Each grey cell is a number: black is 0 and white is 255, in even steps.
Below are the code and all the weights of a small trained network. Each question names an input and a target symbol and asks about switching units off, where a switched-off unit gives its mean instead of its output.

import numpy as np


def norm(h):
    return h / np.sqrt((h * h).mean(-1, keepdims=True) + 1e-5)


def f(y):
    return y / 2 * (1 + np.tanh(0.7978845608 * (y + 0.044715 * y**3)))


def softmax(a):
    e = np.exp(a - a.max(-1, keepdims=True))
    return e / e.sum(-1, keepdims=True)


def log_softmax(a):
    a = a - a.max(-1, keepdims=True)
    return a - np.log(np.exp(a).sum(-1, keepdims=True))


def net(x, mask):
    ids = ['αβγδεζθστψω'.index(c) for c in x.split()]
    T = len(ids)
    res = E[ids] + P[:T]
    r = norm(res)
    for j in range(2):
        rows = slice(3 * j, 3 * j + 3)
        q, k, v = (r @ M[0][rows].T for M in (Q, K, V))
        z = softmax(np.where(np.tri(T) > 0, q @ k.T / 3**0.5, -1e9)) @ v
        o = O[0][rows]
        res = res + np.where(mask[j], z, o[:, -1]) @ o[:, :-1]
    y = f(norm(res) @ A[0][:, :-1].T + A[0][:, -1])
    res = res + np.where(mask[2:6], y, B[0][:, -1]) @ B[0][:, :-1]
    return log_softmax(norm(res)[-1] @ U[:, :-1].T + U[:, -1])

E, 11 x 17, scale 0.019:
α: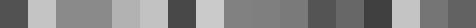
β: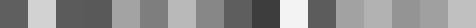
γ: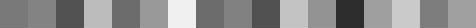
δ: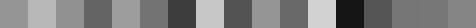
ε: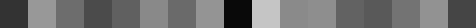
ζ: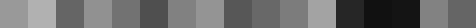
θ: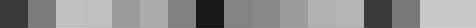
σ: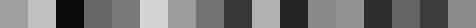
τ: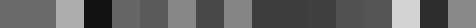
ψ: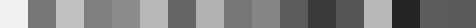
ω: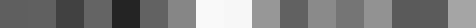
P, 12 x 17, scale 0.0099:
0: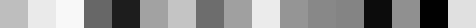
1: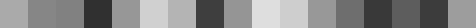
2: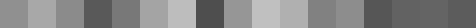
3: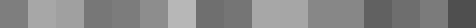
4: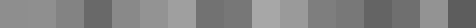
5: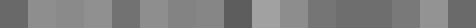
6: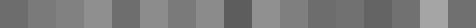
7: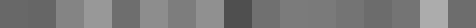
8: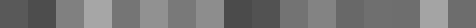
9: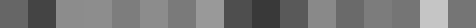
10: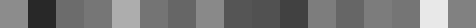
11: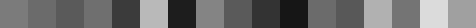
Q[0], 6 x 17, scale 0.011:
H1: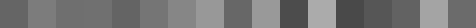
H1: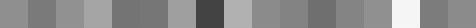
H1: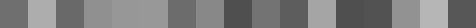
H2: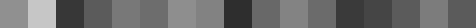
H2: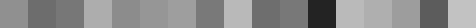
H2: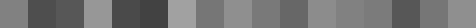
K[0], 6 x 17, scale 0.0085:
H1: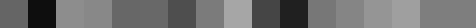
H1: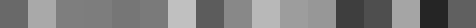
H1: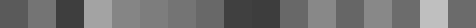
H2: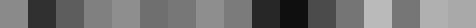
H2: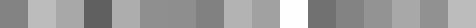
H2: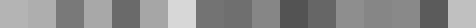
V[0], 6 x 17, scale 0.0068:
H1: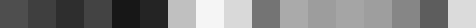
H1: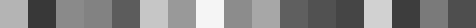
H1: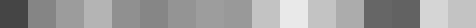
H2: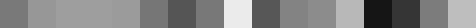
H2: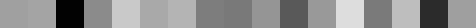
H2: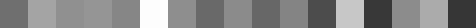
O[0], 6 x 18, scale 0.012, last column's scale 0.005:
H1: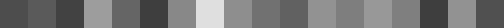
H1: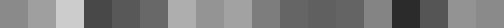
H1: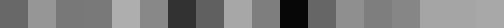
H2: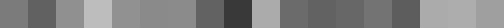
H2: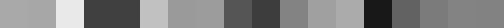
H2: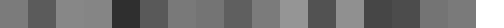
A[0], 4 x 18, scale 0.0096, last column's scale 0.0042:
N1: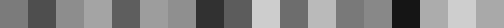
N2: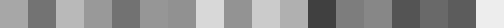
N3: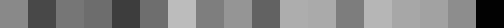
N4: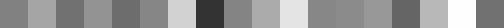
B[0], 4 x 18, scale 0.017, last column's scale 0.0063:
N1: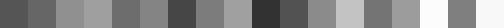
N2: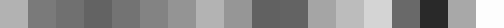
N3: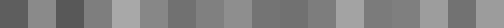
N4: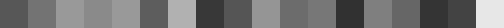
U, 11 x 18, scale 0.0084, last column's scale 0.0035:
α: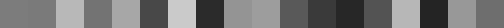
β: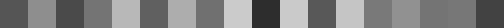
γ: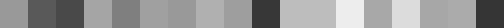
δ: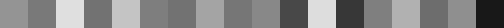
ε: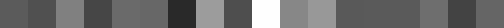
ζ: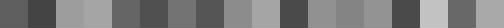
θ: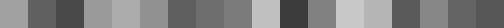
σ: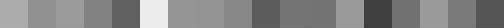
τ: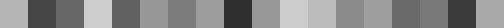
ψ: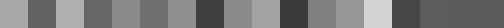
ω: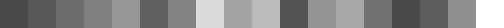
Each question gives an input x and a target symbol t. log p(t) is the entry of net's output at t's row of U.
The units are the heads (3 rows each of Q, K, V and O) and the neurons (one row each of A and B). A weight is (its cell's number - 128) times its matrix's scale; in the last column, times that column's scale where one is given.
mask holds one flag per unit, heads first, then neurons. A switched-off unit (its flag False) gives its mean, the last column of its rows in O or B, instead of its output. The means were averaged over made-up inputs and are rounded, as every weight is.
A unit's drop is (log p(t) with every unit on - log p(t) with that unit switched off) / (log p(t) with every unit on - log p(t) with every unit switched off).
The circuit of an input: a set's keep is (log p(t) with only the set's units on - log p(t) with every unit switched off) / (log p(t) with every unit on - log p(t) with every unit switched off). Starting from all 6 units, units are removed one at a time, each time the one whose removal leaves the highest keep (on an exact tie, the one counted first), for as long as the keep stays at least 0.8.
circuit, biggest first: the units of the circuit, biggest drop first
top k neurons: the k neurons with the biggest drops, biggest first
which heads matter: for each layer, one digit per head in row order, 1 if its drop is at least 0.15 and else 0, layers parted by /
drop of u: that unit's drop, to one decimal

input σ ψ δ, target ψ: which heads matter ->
10
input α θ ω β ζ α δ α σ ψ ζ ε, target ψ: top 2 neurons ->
N2, N4
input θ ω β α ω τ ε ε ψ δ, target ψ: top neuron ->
N2
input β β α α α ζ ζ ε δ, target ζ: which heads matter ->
11
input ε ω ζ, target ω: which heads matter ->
10
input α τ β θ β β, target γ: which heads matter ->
11
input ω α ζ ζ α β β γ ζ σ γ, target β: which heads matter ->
01
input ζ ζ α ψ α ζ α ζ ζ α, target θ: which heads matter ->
11
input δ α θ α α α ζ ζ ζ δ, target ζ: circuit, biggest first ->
H2, N1, H1
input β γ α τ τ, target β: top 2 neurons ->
N4, N3
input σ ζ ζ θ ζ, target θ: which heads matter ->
10
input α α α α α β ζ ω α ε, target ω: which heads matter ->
10
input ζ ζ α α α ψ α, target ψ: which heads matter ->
11
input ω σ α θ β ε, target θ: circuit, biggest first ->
H1
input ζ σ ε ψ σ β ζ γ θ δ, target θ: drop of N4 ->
0.0
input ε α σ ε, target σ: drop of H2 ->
0.4
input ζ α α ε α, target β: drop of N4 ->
0.4
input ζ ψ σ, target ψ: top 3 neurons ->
N2, N4, N1
